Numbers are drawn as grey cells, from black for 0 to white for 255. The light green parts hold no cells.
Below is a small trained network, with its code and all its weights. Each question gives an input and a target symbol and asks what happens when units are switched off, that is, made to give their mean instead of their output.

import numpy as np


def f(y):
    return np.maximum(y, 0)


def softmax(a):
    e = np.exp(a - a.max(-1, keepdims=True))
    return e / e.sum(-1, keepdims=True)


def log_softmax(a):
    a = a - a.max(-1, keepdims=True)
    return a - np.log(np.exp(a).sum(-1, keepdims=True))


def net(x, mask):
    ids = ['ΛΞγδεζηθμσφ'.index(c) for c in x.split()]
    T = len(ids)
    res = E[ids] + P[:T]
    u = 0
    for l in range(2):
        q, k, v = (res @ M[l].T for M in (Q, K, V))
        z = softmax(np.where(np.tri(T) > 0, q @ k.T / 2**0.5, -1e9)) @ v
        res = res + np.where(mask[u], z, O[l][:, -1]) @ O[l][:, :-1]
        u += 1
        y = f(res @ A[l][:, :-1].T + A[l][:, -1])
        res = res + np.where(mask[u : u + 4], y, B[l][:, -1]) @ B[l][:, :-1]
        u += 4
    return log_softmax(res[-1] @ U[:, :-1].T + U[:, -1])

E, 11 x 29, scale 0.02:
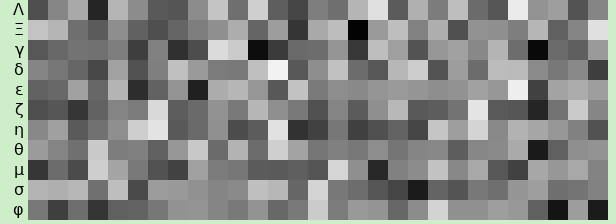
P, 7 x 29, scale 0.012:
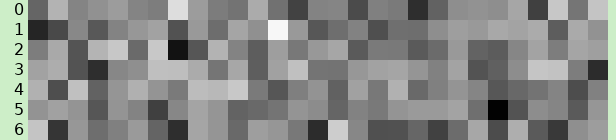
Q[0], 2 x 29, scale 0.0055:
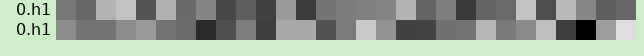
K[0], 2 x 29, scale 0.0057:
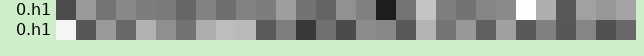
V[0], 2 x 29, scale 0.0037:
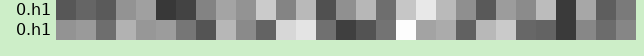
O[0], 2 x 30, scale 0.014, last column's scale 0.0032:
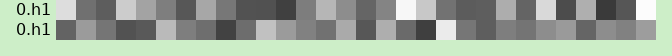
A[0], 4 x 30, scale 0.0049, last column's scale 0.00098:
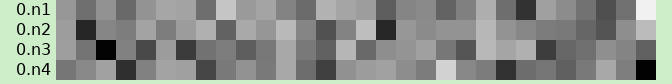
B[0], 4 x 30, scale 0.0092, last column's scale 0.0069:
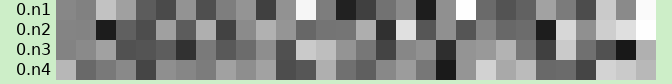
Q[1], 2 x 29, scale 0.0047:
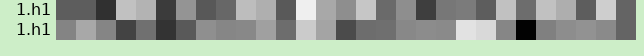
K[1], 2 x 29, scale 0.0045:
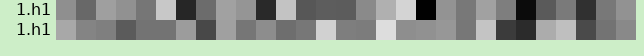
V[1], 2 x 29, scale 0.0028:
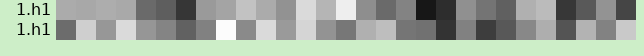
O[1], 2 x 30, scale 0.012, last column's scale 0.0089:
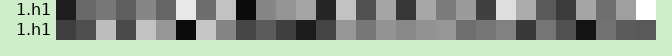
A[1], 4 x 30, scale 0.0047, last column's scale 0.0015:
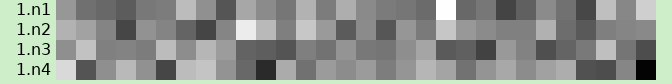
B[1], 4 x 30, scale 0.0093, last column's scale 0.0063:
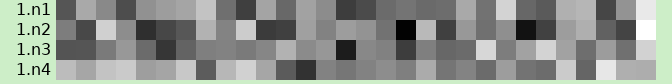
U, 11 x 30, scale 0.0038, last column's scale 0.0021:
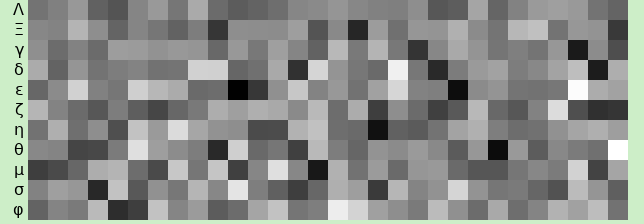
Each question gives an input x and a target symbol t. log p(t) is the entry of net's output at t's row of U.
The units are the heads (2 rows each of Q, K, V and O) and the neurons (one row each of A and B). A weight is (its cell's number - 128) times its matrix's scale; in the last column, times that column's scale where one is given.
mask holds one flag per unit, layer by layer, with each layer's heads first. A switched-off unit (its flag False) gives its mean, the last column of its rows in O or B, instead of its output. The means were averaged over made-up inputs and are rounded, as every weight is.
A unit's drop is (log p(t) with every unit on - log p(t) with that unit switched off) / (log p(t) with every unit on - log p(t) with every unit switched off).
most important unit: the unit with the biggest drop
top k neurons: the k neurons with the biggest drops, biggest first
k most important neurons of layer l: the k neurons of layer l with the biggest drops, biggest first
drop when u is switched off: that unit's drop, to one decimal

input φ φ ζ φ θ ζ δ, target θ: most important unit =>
0.n1
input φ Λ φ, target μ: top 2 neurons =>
(0.n3 1.n4)
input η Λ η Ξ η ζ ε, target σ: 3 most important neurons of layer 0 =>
(0.n4 0.n2 0.n1)
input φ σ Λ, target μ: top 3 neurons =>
(1.n2 0.n1 0.n3)
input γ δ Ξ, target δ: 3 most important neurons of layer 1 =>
(1.n2 1.n1 1.n4)
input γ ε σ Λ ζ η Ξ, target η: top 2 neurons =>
(1.n2 0.n4)
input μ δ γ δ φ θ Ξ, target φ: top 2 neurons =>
(0.n1 0.n2)
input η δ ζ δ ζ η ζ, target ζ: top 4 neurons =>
(1.n2 0.n3 0.n1 1.n4)
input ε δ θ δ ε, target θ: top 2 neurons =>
(1.n2 1.n3)
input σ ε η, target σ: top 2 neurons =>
(1.n3 0.n1)
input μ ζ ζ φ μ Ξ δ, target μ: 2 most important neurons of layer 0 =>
(0.n2 0.n3)
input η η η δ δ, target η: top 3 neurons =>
(0.n4 1.n1 1.n2)
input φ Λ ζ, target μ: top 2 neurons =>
(1.n3 0.n3)
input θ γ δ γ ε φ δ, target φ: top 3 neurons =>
(0.n2 0.n3 0.n1)
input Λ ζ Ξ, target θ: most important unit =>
0.h1
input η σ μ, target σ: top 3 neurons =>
(0.n1 0.n2 1.n2)
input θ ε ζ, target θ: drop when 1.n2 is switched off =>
0.2
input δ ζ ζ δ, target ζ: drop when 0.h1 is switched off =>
0.6
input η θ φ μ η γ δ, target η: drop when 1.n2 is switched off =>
0.1
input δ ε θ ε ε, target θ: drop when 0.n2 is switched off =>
0.1
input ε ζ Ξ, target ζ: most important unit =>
1.n2
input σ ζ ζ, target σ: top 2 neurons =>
(0.n1 1.n3)
